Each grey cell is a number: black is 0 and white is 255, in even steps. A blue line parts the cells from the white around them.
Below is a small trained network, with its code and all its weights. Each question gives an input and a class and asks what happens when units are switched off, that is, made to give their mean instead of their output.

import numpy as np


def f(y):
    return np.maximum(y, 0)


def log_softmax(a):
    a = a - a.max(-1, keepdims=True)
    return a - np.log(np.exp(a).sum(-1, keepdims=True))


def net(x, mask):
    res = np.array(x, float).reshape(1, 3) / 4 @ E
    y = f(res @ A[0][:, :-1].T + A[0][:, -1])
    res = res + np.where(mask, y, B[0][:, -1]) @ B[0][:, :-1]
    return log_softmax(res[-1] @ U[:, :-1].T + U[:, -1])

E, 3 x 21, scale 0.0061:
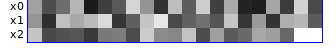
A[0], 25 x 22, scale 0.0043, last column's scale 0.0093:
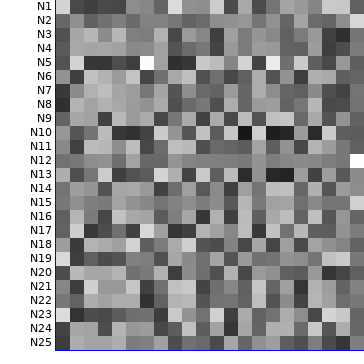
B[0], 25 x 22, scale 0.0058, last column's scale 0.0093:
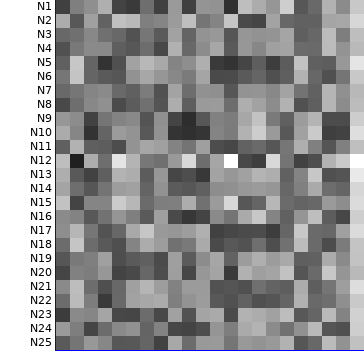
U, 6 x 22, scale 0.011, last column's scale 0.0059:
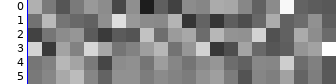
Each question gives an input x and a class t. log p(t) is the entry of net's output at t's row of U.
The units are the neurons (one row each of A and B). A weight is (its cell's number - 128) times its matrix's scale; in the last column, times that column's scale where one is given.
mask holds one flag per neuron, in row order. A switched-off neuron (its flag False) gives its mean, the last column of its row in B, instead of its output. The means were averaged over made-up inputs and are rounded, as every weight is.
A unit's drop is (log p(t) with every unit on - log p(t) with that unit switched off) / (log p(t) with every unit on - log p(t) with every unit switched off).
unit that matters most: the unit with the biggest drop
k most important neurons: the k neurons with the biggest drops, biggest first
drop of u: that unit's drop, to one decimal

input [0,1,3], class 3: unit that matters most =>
N20
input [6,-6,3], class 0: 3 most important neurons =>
N13; N10; N21
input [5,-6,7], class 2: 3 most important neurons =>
N1; N23; N19
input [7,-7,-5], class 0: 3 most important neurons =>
N13; N10; N21
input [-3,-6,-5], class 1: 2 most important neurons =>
N5; N17
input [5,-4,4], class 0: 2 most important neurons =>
N13; N10
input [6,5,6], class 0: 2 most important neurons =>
N10; N13
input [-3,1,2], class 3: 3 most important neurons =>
N10; N13; N15
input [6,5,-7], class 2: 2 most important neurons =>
N20; N25
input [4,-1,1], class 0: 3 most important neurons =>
N10; N13; N15
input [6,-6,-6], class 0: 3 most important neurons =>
N13; N10; N21
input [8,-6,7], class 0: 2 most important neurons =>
N10; N13
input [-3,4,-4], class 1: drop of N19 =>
0.2
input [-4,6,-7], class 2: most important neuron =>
N20
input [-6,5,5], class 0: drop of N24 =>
0.1
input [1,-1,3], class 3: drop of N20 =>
0.2
